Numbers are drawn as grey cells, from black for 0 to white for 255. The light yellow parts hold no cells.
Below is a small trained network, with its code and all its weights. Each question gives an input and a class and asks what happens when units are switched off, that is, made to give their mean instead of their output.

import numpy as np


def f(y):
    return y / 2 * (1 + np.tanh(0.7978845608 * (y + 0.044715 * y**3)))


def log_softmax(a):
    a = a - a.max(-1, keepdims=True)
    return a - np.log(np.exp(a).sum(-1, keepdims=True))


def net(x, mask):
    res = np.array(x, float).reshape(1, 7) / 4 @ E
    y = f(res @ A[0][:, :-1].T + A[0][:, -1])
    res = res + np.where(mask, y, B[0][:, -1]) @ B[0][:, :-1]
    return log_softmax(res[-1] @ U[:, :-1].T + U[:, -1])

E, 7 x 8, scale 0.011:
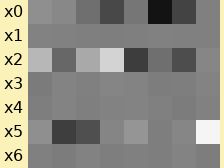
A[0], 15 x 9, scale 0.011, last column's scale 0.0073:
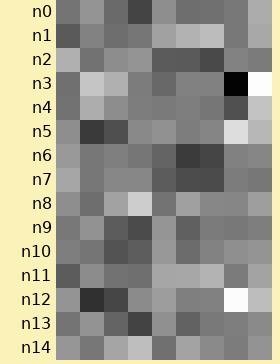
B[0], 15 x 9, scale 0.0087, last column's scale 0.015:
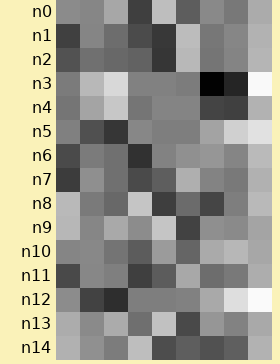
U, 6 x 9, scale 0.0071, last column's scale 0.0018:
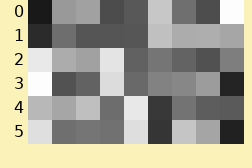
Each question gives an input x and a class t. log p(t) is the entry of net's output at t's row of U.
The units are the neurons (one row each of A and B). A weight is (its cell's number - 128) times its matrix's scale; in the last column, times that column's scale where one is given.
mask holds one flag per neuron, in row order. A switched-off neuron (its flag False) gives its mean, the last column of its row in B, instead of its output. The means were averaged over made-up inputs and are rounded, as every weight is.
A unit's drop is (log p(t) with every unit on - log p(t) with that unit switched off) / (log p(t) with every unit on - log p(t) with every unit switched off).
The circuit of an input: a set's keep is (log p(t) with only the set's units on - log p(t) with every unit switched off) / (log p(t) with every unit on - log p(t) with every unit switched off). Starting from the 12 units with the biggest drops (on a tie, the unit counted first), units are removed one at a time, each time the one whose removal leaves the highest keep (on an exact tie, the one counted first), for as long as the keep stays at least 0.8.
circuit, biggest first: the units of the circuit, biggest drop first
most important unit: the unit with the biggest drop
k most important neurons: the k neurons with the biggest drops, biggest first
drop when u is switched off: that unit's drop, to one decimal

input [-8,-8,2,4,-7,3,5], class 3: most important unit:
n8
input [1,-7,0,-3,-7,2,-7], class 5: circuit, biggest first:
(n1 n2 n3)
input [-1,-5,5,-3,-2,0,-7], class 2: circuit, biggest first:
(n12 n8)
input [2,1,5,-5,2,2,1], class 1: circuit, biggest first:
(n3 n7)
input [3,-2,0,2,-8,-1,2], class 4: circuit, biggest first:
(n1 n11 n12)
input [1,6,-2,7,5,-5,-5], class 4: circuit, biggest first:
(n2 n7 n1)
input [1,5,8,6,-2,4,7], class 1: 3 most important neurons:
(n7 n2 n6)
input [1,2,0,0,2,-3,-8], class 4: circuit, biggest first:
(n1 n2)
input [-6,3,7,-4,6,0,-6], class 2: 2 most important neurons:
(n12 n5)
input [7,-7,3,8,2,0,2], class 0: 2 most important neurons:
(n12 n5)
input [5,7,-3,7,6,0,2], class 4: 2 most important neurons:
(n12 n5)
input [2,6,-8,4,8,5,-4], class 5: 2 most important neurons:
(n9 n13)
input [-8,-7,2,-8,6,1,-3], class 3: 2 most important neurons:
(n3 n8)
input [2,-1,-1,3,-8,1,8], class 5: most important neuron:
(n3)
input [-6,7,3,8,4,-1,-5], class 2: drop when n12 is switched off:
0.1
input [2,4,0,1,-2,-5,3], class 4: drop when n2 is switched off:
0.2
